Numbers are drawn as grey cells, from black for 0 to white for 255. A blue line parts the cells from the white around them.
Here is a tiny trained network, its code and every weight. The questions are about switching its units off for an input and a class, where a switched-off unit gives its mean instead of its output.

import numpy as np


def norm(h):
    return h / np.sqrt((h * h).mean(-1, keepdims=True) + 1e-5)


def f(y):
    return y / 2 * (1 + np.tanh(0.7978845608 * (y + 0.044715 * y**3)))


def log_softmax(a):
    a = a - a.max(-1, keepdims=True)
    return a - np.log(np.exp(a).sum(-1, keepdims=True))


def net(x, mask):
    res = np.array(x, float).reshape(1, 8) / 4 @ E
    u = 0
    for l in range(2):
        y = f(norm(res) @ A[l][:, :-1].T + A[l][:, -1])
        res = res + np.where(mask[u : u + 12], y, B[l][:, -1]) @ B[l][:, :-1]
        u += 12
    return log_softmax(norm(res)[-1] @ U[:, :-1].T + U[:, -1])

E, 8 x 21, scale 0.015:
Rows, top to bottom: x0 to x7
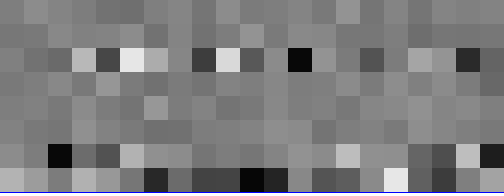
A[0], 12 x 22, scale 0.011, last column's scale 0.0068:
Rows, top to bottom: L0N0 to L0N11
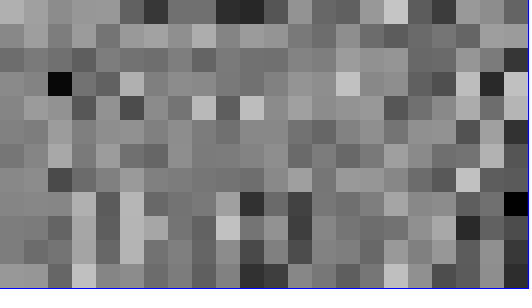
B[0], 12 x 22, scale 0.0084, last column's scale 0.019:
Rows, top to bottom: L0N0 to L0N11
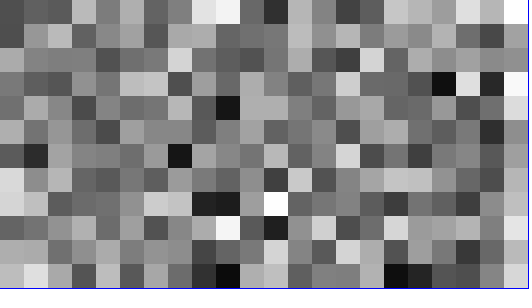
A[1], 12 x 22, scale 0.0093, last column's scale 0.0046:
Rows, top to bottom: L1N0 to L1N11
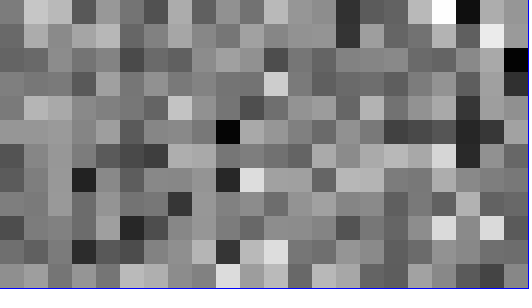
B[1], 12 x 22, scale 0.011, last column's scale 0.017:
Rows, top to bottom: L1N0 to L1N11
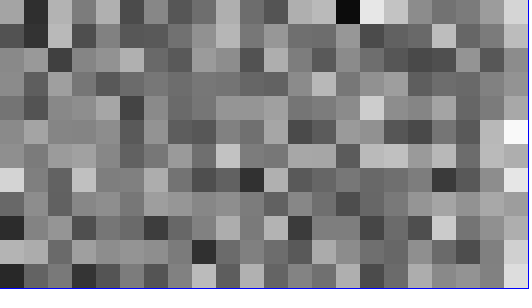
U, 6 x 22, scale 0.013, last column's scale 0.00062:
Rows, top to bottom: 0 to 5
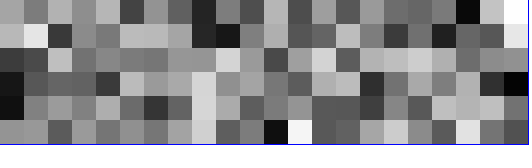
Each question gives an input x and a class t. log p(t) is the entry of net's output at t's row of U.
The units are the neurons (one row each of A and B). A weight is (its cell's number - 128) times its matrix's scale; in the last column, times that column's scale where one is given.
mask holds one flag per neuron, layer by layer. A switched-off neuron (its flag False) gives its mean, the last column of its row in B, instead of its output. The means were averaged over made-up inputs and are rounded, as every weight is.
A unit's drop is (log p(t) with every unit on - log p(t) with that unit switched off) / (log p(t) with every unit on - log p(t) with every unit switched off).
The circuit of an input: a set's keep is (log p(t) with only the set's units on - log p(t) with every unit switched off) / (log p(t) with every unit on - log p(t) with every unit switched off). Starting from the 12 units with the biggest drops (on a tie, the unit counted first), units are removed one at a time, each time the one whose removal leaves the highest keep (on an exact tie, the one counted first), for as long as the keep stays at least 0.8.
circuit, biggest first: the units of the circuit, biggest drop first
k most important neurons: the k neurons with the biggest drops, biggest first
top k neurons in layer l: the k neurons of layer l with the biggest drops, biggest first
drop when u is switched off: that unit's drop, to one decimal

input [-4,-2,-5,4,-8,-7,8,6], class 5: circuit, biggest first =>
[L0N0]
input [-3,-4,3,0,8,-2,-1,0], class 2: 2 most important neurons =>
[L0N9; L0N3]
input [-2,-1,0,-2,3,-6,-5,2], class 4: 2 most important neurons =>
[L0N0; L0N4]
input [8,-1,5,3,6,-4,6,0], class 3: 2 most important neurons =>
[L0N9; L1N11]
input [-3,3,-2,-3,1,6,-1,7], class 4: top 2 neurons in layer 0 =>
[L0N0; L0N3]
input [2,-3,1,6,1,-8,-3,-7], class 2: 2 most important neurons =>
[L0N3; L0N11]
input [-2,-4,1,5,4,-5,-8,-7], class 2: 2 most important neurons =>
[L0N11; L0N8]
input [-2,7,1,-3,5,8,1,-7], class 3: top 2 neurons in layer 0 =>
[L0N11; L0N9]
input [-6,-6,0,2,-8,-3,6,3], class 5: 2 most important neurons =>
[L0N0; L0N4]
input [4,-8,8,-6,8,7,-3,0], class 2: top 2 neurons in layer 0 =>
[L0N9; L0N3]
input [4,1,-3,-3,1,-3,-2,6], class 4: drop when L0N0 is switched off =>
0.4
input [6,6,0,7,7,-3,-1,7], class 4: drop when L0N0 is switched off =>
1.4
